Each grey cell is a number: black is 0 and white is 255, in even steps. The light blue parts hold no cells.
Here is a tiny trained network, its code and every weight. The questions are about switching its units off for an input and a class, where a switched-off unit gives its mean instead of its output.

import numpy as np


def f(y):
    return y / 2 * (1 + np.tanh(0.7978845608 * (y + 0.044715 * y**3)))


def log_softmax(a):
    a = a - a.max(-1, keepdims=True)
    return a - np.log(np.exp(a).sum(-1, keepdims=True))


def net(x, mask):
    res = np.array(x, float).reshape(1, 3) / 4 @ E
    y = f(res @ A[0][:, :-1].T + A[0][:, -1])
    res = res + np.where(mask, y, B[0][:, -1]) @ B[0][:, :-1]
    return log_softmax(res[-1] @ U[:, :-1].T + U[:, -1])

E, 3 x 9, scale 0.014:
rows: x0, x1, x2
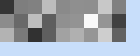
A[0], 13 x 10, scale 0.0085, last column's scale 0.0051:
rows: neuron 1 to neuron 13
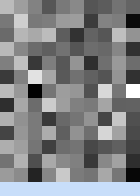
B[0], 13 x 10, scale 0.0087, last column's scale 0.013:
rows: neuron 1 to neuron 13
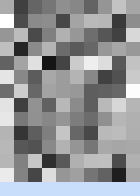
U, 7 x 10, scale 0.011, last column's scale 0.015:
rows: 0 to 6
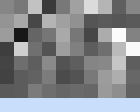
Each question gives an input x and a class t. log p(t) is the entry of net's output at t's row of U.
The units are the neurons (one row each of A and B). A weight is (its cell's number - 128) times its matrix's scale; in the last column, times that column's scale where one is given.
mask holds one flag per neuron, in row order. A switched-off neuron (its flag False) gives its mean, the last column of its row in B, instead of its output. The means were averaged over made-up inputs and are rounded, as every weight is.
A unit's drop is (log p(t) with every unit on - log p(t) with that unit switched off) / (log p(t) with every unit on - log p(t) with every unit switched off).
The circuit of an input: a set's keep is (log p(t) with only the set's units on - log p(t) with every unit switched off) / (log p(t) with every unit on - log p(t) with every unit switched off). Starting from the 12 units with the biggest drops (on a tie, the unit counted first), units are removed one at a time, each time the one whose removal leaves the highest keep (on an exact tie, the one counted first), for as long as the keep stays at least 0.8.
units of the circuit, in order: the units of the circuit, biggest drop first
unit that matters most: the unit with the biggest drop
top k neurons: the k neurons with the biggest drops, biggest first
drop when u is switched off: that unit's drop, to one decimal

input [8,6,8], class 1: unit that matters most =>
neuron 7
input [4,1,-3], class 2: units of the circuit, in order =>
(neuron 7; neuron 5)
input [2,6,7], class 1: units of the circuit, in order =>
(neuron 5; neuron 7)
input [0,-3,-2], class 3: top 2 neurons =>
(neuron 13; neuron 3)
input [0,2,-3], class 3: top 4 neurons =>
(neuron 5; neuron 13; neuron 12; neuron 2)
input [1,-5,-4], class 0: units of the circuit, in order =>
(neuron 5; neuron 12)
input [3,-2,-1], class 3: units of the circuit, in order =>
(neuron 4; neuron 13)
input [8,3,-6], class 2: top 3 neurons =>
(neuron 8; neuron 10; neuron 7)
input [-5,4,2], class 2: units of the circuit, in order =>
(neuron 5; neuron 3)
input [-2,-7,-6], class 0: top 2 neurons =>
(neuron 5; neuron 12)
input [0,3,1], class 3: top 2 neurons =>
(neuron 5; neuron 12)
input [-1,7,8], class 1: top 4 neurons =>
(neuron 5; neuron 7; neuron 13; neuron 12)
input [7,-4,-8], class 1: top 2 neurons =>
(neuron 3; neuron 6)
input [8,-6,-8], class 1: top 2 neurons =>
(neuron 3; neuron 6)
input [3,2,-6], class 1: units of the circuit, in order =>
(neuron 6)
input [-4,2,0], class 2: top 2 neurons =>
(neuron 5; neuron 7)
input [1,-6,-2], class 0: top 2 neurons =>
(neuron 5; neuron 12)
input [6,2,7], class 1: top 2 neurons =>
(neuron 7; neuron 13)
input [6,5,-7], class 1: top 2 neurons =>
(neuron 6; neuron 5)
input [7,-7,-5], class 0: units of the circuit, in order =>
(neuron 12)
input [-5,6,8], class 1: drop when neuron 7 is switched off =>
0.2
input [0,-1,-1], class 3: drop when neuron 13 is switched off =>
0.1
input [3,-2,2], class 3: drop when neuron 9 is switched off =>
0.2
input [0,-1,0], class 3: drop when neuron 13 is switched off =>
0.1
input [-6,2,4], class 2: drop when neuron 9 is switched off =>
0.0
